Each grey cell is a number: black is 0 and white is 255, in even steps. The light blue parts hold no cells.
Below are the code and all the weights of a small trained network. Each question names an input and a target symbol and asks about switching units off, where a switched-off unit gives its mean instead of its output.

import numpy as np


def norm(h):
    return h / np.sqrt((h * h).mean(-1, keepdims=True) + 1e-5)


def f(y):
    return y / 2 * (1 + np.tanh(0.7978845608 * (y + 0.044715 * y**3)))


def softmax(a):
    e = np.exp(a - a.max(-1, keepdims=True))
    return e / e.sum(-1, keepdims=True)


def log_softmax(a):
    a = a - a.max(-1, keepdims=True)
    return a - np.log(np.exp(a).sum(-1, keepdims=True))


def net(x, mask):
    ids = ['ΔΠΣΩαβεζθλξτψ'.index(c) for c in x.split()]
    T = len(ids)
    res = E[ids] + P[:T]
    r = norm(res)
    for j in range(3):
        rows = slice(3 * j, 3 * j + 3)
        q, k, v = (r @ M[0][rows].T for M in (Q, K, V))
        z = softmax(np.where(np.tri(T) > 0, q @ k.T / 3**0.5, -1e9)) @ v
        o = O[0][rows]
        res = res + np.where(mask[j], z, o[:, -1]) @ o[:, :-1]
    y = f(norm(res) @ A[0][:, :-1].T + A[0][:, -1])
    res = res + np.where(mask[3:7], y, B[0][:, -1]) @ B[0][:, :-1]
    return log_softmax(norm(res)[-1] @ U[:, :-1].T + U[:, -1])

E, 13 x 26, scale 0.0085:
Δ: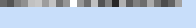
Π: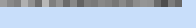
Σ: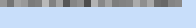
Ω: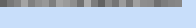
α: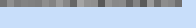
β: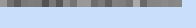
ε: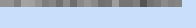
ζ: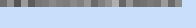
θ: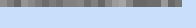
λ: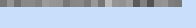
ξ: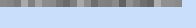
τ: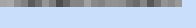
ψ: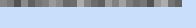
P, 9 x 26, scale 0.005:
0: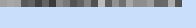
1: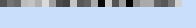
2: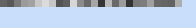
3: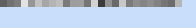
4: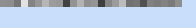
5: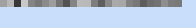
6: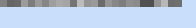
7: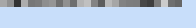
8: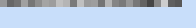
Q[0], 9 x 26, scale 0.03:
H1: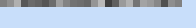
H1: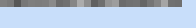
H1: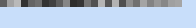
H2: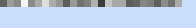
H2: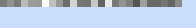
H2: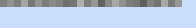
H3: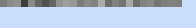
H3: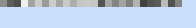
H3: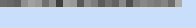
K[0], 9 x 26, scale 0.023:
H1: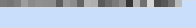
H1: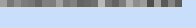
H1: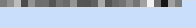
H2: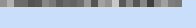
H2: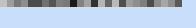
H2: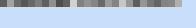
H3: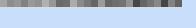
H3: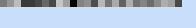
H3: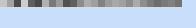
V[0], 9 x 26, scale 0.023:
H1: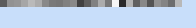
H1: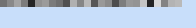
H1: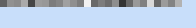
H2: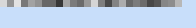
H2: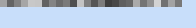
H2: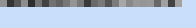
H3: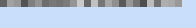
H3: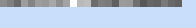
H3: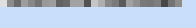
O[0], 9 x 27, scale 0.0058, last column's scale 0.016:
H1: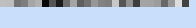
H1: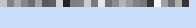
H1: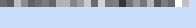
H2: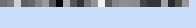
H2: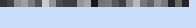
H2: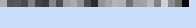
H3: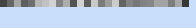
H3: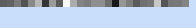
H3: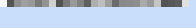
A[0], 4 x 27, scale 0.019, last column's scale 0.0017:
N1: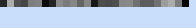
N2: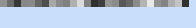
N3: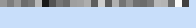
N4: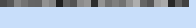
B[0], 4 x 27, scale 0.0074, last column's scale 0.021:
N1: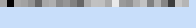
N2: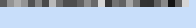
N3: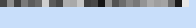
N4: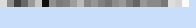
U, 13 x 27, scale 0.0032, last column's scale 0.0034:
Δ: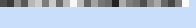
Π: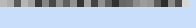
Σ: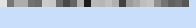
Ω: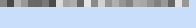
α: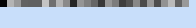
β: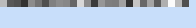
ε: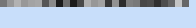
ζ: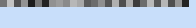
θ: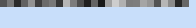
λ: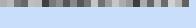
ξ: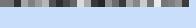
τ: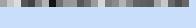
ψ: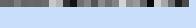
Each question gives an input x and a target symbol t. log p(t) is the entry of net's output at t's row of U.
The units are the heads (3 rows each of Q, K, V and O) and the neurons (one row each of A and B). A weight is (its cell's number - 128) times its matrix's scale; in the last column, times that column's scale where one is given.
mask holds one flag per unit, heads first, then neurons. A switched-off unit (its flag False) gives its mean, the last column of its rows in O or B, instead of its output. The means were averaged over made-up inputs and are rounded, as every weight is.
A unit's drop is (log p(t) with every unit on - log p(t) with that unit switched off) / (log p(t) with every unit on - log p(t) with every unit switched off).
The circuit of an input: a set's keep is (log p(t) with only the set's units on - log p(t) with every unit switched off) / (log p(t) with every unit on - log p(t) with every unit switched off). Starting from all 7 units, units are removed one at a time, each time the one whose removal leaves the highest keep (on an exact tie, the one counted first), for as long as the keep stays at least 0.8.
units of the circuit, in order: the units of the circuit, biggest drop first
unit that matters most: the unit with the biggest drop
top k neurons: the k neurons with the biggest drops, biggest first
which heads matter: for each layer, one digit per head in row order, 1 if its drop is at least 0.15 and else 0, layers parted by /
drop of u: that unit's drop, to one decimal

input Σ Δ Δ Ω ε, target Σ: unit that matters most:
H3
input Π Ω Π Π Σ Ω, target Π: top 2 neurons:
[N1, N4]
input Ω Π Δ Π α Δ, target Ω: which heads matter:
001
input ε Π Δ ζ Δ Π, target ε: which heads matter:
010
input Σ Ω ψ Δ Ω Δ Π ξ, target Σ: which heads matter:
001
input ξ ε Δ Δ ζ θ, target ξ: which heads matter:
010
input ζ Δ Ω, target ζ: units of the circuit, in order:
[H2, N2, H1, N3]
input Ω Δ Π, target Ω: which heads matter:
001
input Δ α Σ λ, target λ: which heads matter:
110
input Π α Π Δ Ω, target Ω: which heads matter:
100
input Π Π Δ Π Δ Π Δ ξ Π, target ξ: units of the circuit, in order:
[H1, N3]
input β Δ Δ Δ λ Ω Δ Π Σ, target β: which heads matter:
010
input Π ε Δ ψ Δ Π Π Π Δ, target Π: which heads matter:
001
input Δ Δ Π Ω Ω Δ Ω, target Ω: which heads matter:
000
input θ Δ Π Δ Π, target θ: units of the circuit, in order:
[H2]
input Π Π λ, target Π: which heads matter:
001
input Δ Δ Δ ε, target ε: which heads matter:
110
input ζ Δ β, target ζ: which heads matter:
110
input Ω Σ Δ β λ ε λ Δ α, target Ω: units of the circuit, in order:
[H3, N1]
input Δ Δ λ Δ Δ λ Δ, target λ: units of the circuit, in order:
[H1]
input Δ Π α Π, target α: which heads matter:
100
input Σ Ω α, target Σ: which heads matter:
001
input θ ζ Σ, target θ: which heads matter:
010
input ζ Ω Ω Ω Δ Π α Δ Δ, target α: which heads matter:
101
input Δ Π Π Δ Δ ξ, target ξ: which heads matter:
110
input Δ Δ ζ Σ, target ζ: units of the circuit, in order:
[H2, N2]
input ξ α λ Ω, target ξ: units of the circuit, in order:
[H2]
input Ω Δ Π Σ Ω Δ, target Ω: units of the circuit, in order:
[N1, H3]
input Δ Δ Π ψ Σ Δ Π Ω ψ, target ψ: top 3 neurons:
[N2, N4, N3]
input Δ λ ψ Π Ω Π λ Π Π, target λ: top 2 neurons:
[N3, N2]
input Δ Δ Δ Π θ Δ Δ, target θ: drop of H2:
0.2
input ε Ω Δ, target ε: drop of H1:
-0.1
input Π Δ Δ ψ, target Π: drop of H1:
-0.2
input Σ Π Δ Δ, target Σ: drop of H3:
0.9
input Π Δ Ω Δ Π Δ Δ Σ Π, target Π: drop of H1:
0.0
